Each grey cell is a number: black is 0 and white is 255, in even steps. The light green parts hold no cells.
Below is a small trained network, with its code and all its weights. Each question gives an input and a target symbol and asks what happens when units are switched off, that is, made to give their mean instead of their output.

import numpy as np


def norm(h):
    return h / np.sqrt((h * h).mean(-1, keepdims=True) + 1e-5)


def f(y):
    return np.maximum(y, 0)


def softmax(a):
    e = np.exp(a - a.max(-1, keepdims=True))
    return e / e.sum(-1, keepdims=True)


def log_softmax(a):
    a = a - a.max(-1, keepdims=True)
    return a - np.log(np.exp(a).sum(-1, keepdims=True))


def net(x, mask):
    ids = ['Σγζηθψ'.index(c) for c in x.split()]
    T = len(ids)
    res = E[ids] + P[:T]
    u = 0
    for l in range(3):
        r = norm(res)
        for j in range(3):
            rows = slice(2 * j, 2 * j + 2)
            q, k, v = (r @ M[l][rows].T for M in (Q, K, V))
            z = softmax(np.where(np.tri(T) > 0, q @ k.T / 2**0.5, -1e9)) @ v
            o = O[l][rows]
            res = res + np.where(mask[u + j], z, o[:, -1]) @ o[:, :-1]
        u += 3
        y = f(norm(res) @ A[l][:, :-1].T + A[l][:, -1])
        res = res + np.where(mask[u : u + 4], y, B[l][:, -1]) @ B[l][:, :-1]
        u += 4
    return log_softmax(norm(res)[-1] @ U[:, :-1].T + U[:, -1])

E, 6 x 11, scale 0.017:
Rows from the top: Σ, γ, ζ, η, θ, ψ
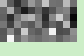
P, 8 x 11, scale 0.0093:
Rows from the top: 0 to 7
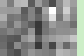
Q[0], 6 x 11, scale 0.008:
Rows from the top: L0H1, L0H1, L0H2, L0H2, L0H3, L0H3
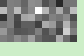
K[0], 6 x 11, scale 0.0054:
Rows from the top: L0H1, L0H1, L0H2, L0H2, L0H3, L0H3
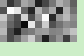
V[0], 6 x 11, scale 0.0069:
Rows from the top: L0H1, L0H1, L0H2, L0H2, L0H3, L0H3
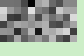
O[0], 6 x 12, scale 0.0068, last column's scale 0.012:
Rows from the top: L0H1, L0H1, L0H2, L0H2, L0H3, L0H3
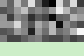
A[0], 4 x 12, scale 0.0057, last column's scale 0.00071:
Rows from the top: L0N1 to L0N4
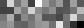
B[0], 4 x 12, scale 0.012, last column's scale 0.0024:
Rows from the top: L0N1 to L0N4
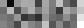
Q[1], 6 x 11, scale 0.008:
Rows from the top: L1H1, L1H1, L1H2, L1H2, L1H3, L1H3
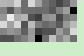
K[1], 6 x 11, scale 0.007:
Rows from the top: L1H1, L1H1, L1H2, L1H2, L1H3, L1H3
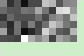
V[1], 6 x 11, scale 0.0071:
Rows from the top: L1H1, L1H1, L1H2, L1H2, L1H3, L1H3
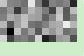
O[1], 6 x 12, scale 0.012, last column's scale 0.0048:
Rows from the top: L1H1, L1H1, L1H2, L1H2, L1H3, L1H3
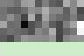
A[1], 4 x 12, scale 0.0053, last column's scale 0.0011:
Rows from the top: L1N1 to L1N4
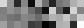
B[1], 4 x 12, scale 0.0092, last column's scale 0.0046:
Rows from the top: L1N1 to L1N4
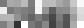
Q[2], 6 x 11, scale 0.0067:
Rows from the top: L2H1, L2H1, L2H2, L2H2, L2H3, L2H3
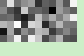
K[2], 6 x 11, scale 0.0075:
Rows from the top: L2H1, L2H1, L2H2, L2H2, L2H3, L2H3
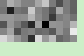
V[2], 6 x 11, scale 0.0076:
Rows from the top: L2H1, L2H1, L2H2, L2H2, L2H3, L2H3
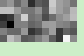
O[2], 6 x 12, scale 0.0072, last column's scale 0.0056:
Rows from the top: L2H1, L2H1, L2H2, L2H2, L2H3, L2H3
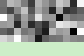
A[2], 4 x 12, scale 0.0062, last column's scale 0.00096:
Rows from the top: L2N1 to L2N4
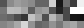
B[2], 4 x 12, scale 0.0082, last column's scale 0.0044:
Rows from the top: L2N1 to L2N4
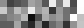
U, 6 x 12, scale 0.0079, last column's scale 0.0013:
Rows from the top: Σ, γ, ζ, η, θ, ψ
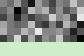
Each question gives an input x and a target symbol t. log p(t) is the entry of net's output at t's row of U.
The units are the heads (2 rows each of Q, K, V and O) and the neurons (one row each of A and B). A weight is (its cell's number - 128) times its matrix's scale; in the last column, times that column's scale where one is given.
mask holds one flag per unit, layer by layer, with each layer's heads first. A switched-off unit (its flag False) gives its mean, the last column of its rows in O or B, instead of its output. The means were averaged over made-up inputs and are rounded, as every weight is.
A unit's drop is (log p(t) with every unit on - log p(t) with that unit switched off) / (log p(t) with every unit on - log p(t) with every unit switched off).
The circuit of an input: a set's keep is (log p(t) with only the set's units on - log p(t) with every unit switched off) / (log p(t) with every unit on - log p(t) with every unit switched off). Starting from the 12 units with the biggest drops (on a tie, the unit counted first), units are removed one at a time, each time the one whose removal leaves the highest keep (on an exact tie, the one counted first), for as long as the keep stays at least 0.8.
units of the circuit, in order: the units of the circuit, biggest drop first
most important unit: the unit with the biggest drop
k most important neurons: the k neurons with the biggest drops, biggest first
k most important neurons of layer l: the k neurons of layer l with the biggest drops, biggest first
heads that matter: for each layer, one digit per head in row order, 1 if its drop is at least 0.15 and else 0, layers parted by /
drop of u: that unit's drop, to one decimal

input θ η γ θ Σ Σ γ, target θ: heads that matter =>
100 / 010 / 010
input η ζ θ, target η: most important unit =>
L0H1
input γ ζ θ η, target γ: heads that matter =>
111 / 101 / 001
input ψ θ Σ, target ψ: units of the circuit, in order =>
[L2H2 L1H3]
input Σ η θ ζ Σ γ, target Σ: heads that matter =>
010 / 010 / 000
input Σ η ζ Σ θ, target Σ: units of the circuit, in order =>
[L1N2 L0H2]
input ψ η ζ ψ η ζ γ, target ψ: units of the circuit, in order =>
[L0H2 L2H2 L1H3]
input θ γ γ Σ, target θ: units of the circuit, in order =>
[L1H2 L2H2 L0H1]
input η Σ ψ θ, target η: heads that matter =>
111 / 100 / 100
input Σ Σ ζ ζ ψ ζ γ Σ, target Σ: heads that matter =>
010 / 010 / 000
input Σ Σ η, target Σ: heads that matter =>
000 / 000 / 000
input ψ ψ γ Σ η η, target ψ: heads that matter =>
011 / 010 / 010
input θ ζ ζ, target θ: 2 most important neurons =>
[L0N3 L0N1]
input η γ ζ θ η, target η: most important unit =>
L1H1
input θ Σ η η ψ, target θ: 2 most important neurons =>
[L2N2 L1N4]
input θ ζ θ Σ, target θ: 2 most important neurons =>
[L2N2 L1N1]
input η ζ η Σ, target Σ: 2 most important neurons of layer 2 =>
[L2N4 L2N1]
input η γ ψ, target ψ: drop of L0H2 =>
0.6
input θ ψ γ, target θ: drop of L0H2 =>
-0.1
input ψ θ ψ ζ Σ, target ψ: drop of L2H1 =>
0.0
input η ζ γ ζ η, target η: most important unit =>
L0H1
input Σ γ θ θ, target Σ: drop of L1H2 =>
0.1
